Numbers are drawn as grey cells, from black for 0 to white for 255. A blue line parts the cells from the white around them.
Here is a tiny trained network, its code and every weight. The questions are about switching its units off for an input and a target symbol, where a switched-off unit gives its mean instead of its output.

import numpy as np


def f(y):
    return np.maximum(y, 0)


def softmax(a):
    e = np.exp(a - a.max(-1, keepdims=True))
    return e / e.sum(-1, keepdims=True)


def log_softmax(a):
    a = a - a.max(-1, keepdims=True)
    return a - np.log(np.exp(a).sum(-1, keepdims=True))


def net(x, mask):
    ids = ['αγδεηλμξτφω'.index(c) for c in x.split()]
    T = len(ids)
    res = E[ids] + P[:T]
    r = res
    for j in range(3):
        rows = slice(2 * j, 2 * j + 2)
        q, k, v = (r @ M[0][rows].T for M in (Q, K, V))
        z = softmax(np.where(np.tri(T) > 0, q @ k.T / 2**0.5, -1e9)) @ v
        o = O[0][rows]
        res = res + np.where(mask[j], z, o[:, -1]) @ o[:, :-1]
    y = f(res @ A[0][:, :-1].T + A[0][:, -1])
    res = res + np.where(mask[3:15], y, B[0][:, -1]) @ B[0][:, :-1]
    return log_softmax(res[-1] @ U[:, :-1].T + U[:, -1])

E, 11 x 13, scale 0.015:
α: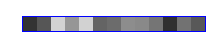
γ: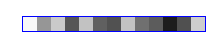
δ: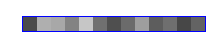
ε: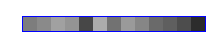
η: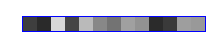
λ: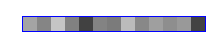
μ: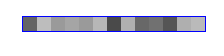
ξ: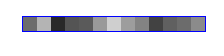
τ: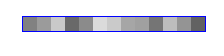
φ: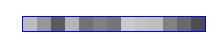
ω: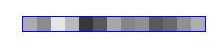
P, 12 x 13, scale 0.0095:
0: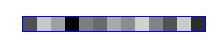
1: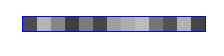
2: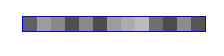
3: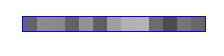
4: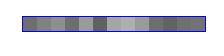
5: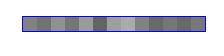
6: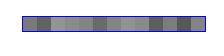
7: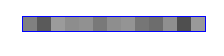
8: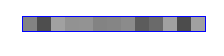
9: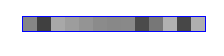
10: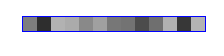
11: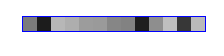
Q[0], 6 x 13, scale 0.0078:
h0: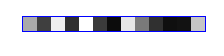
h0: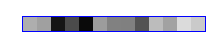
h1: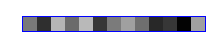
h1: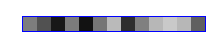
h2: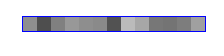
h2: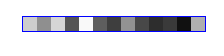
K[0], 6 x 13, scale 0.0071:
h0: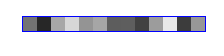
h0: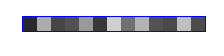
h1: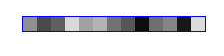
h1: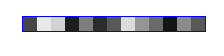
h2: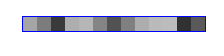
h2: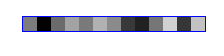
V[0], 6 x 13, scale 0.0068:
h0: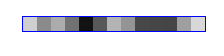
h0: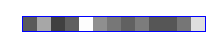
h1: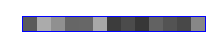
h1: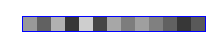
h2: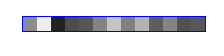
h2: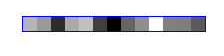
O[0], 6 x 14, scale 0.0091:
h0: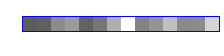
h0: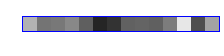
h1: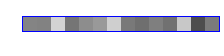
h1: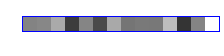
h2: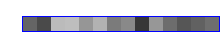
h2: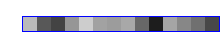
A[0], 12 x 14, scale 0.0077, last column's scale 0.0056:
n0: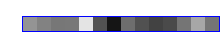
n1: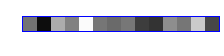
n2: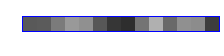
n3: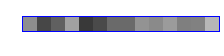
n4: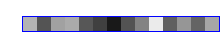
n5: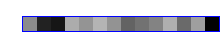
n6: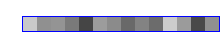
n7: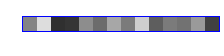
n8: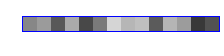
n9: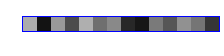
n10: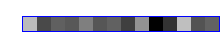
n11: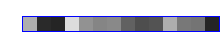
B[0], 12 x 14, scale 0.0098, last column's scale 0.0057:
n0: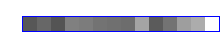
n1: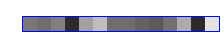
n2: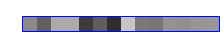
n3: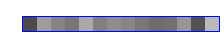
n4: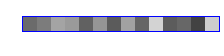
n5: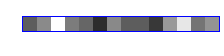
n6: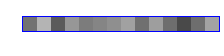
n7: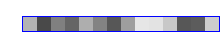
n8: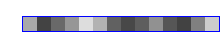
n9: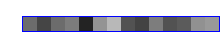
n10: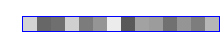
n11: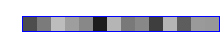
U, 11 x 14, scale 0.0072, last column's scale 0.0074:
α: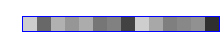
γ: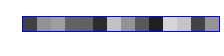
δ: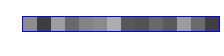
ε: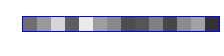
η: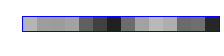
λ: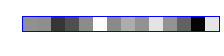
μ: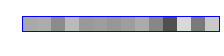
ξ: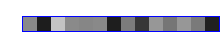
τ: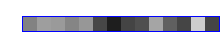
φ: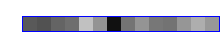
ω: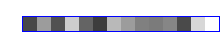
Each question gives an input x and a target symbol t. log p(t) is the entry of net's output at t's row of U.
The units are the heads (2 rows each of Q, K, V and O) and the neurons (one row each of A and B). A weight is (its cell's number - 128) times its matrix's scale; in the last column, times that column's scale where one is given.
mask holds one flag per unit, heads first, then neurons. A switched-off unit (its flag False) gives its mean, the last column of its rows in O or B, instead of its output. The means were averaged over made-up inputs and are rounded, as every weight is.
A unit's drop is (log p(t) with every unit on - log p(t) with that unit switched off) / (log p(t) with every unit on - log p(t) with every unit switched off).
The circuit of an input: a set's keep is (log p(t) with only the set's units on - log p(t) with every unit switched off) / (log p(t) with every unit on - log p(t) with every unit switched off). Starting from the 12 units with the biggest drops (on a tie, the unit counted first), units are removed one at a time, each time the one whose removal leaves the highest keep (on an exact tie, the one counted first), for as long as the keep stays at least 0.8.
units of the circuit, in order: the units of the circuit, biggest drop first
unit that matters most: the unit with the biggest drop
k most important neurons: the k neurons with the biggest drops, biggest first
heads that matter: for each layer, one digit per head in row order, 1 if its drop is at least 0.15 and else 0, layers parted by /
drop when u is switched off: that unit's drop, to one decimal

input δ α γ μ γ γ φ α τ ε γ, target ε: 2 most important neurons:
n1, n7
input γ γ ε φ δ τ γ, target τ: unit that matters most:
h2
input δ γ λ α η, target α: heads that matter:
101
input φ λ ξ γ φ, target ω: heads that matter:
011
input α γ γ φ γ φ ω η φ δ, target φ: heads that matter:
100
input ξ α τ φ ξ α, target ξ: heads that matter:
101
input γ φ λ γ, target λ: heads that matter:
100
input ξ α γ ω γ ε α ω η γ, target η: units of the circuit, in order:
h2, n7
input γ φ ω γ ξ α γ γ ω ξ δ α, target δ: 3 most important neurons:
n9, n10, n1
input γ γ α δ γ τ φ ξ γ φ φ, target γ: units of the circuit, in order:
h2, n5, n11
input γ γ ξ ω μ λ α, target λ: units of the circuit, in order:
h0, n7, h2
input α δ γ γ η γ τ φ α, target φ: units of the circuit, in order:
h0, h1, n0
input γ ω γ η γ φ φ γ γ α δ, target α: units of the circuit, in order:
h2, h0, n10
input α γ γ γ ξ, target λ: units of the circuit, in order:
n7
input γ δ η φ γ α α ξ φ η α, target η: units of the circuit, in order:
h2, n2, h0, n7
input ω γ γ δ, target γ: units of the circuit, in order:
h1, h0
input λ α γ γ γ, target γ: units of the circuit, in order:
h0, h1
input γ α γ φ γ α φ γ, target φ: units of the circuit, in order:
n0, h1, n1
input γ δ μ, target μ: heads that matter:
110
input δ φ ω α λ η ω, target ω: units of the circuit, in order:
h0
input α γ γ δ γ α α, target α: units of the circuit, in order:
h2, h0, n10
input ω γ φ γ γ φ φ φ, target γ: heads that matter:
011
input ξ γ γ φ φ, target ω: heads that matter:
011
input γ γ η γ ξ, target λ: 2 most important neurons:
n7, n8
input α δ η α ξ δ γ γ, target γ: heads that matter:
100
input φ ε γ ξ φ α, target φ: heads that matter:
110
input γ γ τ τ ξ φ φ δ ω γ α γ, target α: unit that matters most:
h2
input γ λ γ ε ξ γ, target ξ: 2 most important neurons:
n4, n1
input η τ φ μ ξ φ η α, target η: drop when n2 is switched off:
0.3
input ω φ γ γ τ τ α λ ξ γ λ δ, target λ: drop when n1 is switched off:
0.2
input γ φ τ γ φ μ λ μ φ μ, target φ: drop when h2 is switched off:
0.3
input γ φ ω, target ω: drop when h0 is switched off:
0.6
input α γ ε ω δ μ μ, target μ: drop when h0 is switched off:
0.1
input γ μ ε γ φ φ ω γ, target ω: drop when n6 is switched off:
0.0
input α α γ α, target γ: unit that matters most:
h1
